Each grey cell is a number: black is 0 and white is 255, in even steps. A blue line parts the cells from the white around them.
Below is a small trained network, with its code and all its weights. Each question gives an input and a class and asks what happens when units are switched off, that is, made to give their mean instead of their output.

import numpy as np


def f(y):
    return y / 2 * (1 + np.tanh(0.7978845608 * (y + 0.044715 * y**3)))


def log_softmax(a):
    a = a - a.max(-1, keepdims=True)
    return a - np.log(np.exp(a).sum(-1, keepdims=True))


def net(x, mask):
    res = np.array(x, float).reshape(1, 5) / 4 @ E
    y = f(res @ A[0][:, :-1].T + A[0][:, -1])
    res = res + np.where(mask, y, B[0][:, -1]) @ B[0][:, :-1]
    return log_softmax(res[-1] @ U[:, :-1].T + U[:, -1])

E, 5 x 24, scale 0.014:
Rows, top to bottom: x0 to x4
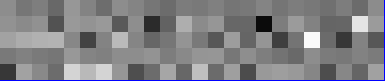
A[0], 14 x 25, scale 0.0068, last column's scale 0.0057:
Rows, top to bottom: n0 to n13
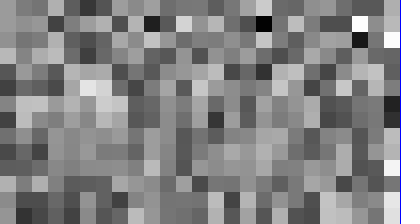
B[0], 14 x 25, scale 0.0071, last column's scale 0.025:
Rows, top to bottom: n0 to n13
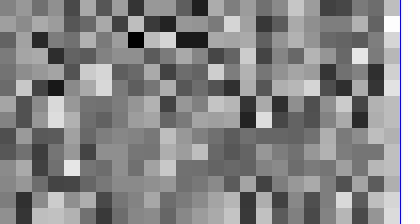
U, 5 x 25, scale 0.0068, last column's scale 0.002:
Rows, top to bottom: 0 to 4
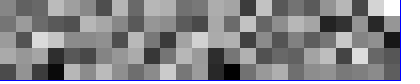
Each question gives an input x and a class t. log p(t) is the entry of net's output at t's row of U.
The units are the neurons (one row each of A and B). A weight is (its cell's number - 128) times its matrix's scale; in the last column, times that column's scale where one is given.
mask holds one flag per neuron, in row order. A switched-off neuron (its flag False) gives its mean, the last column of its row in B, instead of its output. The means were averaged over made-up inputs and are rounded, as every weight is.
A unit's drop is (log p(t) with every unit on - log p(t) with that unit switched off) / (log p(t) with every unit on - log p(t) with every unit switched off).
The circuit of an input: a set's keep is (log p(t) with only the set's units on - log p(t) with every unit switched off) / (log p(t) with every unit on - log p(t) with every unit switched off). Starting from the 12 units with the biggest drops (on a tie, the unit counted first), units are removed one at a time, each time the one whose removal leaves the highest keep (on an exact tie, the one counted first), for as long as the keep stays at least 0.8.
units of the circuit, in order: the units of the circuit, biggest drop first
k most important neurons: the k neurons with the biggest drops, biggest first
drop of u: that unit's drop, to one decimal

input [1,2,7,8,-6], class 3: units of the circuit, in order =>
(n3)
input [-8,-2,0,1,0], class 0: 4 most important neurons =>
(n5 n4 n1 n3)
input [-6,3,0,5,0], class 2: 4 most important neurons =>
(n5 n2 n0 n3)
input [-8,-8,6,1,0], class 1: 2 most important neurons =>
(n0 n2)
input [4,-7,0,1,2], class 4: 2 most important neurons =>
(n13 n12)
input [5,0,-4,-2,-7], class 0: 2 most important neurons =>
(n1 n4)
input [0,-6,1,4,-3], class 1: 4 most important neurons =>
(n0 n7 n2 n6)
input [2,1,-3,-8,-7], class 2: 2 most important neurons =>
(n2 n10)
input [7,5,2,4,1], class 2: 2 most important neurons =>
(n5 n2)
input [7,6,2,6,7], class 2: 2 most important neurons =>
(n6 n7)
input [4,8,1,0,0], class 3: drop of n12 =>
0.7
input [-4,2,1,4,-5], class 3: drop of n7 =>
0.2
